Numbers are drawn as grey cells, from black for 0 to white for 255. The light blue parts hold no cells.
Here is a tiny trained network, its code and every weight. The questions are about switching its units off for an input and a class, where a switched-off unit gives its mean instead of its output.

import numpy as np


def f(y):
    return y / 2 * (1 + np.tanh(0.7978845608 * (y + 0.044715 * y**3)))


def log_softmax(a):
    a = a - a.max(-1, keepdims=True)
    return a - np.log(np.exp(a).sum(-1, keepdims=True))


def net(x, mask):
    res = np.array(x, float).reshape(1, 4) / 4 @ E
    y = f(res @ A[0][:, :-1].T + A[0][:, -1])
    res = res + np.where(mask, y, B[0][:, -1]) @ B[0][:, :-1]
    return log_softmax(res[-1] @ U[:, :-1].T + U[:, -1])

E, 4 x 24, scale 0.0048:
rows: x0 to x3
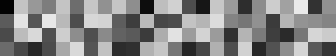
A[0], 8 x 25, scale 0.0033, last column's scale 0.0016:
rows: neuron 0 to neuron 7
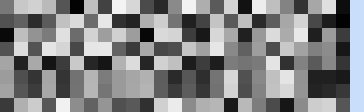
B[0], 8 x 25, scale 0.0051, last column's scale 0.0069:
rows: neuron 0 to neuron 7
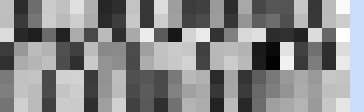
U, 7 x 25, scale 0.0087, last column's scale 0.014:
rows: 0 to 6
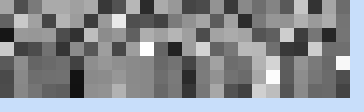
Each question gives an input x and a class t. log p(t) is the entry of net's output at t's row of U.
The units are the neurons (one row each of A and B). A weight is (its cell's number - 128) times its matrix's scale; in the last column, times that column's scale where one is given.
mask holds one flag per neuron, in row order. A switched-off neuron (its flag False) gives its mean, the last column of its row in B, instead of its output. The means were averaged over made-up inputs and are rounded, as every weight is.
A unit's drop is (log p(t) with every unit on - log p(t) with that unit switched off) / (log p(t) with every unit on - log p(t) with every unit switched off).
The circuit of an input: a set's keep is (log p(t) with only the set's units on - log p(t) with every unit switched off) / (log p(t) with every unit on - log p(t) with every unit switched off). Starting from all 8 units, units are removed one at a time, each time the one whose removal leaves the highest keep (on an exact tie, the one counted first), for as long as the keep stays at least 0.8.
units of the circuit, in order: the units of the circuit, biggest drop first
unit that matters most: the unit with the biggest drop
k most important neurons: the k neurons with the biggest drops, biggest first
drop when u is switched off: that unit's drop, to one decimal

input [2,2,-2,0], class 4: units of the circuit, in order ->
neuron 4; neuron 7; neuron 0
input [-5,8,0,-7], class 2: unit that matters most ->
neuron 3
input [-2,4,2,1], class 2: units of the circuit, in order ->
neuron 2; neuron 5
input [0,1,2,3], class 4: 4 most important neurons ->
neuron 0; neuron 2; neuron 4; neuron 5
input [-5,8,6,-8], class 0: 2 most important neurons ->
neuron 0; neuron 4
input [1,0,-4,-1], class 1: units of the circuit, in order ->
neuron 5; neuron 6
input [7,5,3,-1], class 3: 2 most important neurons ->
neuron 2; neuron 4
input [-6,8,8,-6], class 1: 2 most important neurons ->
neuron 7; neuron 4
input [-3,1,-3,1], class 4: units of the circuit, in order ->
neuron 2; neuron 7; neuron 4; neuron 0
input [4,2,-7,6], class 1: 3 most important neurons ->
neuron 5; neuron 6; neuron 0
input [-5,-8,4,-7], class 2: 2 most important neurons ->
neuron 4; neuron 1
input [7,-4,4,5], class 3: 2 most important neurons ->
neuron 2; neuron 0
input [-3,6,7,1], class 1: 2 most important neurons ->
neuron 7; neuron 4
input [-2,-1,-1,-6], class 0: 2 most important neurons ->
neuron 0; neuron 2
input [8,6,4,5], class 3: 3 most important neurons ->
neuron 2; neuron 4; neuron 0
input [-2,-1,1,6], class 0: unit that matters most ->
neuron 1
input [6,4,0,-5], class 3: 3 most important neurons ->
neuron 2; neuron 1; neuron 4
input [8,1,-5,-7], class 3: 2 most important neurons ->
neuron 2; neuron 1
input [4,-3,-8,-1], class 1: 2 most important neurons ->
neuron 5; neuron 6
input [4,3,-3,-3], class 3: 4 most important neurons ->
neuron 2; neuron 4; neuron 1; neuron 7
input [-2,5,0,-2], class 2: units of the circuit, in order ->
neuron 3
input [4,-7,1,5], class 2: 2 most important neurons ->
neuron 4; neuron 0
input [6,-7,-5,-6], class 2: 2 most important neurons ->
neuron 4; neuron 1
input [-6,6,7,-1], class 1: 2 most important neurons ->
neuron 7; neuron 2
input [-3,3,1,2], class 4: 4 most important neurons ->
neuron 2; neuron 4; neuron 0; neuron 3
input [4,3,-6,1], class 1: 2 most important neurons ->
neuron 5; neuron 6
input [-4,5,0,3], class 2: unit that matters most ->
neuron 2
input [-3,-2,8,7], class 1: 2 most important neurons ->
neuron 7; neuron 0
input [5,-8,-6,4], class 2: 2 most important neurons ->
neuron 4; neuron 7
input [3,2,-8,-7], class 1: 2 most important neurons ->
neuron 5; neuron 6
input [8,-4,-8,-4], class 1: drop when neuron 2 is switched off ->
-0.1
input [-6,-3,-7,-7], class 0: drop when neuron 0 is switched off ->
1.0
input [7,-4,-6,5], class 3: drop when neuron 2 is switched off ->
1.4
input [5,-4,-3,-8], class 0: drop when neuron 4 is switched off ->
0.0
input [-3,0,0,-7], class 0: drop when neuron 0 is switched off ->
0.3
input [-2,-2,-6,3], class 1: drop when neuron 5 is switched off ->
0.1
